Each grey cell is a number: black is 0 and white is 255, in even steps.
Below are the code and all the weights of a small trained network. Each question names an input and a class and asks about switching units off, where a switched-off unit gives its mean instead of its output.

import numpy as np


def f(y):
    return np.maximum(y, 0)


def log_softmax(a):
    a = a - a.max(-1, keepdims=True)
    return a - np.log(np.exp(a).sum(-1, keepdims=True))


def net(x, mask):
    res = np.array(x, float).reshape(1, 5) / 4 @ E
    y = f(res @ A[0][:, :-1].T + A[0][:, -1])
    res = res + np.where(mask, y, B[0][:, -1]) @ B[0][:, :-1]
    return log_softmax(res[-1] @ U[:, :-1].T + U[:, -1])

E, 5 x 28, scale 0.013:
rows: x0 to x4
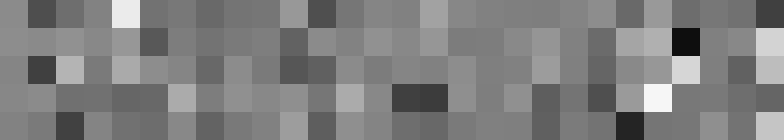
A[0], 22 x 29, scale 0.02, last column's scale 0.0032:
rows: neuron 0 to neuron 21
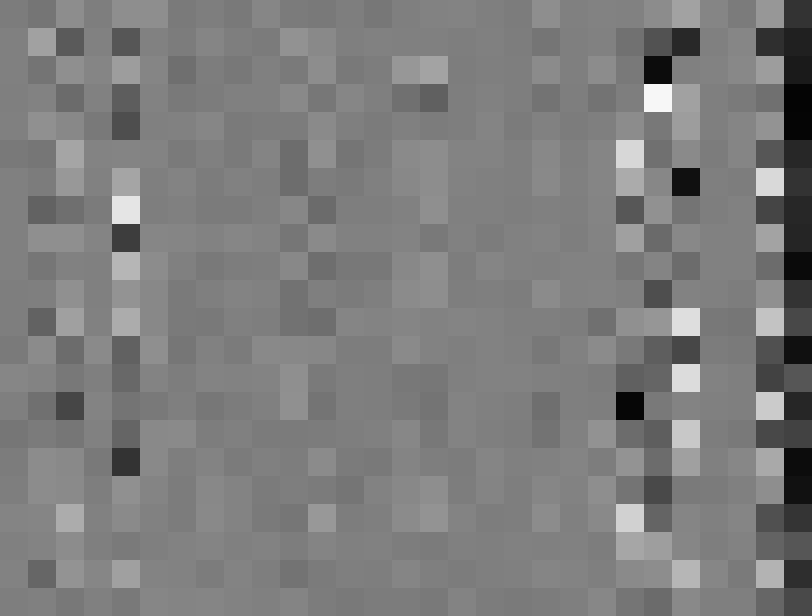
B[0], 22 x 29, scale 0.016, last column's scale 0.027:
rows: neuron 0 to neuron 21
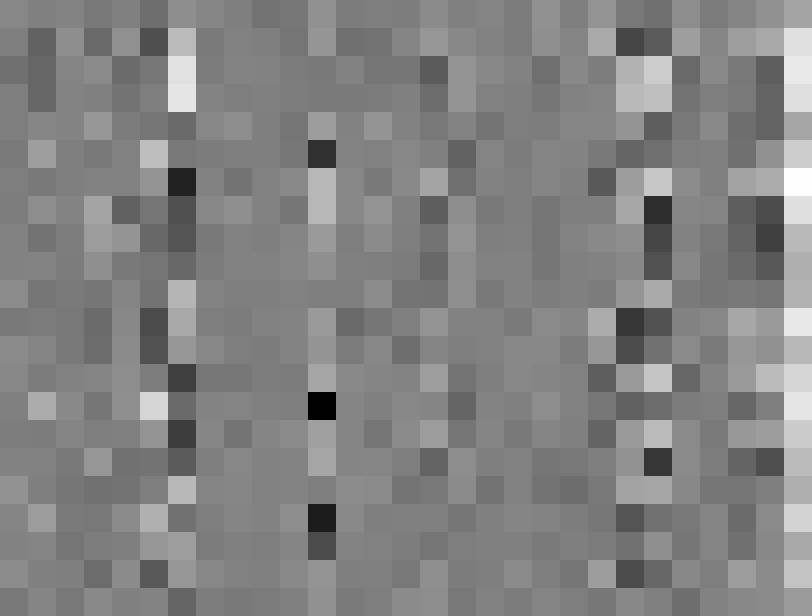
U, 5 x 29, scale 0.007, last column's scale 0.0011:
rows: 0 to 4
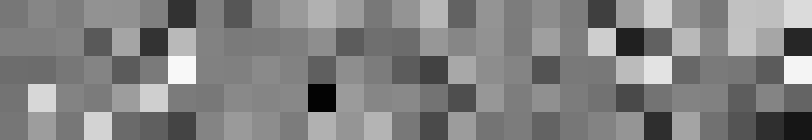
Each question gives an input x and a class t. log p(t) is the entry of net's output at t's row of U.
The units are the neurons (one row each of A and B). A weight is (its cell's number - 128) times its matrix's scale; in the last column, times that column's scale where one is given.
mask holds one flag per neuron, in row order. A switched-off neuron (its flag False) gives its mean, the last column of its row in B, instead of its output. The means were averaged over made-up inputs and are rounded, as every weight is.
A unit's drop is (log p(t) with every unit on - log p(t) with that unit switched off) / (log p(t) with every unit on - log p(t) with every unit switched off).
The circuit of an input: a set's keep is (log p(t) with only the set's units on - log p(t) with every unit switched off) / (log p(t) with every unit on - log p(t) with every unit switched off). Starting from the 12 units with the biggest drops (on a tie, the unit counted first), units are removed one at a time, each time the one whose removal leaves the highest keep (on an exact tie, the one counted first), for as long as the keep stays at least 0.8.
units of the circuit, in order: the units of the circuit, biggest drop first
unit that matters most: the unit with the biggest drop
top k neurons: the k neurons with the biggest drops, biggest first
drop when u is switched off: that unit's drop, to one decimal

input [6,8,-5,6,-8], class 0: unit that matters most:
neuron 6
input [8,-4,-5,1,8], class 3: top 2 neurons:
neuron 14; neuron 16
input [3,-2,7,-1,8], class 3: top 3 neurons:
neuron 14; neuron 1; neuron 12
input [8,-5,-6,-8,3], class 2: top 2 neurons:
neuron 2; neuron 17
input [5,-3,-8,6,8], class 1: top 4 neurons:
neuron 1; neuron 12; neuron 18; neuron 5
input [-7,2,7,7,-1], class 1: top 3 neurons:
neuron 11; neuron 2; neuron 7
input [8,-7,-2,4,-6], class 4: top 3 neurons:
neuron 7; neuron 6; neuron 9
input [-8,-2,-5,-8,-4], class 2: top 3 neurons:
neuron 2; neuron 7; neuron 17
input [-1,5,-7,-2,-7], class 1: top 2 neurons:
neuron 1; neuron 14
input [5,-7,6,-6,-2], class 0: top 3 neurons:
neuron 13; neuron 15; neuron 1
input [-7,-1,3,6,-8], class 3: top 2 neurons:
neuron 5; neuron 18
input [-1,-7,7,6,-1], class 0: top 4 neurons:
neuron 13; neuron 15; neuron 1; neuron 12
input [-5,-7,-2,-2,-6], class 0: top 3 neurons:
neuron 13; neuron 15; neuron 14
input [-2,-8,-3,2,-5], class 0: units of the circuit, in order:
neuron 13
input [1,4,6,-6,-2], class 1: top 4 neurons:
neuron 11; neuron 20; neuron 3; neuron 0
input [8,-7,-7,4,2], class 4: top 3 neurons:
neuron 7; neuron 6; neuron 11
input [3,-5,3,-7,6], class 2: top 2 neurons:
neuron 2; neuron 6
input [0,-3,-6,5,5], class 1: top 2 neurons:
neuron 1; neuron 2
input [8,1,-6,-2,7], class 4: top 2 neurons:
neuron 7; neuron 18
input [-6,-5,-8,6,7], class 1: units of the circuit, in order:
neuron 1
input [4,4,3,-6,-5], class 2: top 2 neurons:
neuron 2; neuron 14
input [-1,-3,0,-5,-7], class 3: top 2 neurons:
neuron 18; neuron 5
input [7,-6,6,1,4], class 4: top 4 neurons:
neuron 7; neuron 6; neuron 1; neuron 9
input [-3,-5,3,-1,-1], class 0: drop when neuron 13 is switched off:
0.1
